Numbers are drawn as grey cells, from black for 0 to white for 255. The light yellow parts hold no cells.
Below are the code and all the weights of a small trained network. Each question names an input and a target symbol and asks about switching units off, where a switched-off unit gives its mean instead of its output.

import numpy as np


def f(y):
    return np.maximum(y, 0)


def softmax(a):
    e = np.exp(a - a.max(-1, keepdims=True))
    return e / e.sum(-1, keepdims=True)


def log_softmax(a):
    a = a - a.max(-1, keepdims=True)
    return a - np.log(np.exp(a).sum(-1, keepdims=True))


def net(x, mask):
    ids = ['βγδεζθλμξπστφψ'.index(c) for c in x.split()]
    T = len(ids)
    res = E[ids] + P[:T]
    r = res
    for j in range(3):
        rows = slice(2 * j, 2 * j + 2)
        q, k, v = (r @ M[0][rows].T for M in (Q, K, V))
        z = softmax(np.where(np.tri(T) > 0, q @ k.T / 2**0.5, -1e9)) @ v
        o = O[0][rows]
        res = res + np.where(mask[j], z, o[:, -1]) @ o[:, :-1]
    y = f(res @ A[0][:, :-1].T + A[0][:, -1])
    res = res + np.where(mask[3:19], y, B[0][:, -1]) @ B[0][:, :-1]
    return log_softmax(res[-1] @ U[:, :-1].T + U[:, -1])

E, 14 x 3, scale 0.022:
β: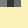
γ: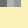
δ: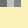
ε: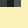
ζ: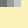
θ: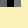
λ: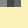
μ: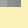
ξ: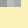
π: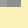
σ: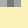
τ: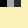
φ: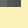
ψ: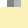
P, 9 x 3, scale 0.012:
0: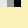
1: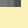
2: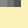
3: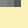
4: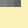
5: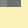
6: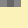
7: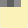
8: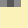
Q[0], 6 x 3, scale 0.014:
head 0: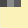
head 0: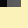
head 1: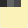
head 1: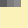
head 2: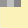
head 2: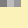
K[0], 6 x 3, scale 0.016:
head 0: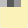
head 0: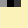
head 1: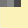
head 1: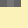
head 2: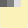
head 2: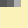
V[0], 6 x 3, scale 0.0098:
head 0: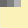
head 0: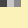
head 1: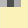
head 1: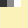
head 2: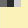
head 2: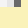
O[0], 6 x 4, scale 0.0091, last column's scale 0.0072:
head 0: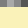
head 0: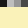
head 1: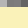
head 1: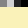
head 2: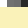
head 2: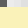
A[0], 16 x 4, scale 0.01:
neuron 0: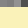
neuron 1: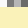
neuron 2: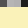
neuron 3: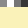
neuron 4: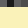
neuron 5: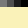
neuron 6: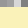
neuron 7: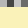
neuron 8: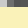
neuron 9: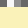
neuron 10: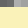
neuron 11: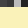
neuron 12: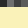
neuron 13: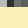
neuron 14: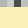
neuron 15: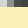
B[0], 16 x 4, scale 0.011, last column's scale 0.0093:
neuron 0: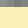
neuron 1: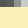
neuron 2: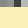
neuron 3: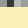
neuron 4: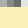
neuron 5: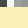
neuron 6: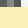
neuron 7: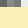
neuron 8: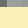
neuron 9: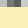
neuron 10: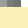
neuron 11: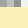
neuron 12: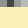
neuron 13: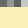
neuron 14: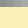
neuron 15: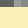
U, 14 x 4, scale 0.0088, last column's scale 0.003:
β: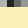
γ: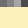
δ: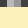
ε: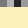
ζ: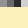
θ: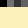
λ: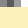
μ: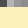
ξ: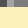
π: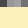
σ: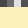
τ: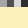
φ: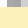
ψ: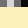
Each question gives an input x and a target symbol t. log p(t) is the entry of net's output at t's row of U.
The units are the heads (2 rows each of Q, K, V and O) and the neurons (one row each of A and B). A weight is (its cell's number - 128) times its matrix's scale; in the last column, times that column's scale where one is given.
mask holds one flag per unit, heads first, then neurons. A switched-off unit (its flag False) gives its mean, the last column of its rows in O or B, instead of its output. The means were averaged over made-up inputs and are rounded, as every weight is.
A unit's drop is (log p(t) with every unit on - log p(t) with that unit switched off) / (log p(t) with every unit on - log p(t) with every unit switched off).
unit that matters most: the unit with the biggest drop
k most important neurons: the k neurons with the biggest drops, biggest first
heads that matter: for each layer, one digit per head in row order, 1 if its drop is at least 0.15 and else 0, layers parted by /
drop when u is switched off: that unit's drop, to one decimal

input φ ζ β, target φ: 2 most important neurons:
neuron 11; neuron 4
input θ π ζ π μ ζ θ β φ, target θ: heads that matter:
101
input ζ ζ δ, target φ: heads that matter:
010
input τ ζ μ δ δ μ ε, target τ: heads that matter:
011
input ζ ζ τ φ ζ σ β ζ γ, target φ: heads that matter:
111
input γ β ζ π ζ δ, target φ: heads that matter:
011
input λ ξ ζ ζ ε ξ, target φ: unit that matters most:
head 1
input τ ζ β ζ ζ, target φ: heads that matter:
111
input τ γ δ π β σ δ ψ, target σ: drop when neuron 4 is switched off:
0.1
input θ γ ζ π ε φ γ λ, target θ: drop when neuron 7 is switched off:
0.2
